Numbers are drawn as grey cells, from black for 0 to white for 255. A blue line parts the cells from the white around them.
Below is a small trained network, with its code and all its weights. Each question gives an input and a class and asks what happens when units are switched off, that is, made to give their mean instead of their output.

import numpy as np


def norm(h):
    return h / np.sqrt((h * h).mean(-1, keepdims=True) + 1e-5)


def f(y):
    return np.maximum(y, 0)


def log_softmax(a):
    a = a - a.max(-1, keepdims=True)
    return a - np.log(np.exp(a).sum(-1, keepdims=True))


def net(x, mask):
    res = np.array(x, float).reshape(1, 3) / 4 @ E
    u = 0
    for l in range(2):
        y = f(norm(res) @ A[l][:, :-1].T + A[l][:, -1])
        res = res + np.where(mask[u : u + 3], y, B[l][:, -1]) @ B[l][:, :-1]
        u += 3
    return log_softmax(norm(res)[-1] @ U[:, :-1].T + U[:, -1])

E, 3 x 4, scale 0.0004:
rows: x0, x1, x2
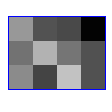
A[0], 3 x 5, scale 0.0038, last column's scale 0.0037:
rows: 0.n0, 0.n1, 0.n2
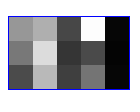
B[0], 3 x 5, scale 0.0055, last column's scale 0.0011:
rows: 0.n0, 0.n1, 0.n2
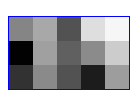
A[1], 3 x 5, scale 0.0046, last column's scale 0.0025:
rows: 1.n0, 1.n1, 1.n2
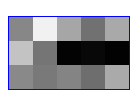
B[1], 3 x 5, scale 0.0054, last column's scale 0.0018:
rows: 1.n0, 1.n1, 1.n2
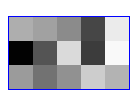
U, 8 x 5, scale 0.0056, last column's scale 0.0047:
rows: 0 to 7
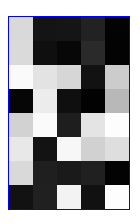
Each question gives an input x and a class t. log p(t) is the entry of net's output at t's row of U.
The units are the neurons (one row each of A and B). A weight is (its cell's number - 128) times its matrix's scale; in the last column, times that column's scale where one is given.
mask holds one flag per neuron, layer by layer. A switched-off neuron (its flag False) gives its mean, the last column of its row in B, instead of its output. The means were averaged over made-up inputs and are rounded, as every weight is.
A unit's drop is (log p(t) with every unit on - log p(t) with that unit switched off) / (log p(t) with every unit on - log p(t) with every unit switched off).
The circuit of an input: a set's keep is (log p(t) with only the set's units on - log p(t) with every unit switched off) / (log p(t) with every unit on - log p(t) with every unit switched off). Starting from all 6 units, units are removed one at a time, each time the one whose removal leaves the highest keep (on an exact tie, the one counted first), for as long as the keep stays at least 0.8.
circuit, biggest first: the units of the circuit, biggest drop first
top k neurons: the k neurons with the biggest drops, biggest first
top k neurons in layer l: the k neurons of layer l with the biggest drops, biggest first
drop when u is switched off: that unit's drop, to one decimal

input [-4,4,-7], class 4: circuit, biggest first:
(1.n1)
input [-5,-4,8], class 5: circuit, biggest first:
(1.n1 0.n1)
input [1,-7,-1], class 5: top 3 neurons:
(1.n1 0.n1 0.n0)
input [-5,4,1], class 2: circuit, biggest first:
(1.n0 0.n1)
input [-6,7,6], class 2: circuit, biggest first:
(1.n1 1.n0)
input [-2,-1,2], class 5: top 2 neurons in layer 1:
(1.n1 1.n0)
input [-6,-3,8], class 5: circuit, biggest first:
(1.n1 0.n1)
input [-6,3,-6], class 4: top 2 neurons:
(0.n0 1.n1)
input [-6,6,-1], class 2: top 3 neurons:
(1.n0 0.n1 1.n2)
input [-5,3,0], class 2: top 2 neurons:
(1.n0 0.n1)
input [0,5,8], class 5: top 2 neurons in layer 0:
(0.n0 0.n1)
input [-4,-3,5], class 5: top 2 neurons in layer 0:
(0.n1 0.n0)
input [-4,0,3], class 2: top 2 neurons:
(1.n1 0.n0)
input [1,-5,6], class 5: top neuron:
(1.n1)
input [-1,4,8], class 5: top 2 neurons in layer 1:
(1.n1 1.n2)
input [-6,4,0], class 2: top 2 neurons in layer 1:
(1.n0 1.n2)
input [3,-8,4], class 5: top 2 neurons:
(1.n1 0.n2)
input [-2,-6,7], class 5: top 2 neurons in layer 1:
(1.n1 1.n0)
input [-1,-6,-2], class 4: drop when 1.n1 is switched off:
0.2
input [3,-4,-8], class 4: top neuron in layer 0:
(0.n0)
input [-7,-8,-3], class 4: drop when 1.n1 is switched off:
0.2
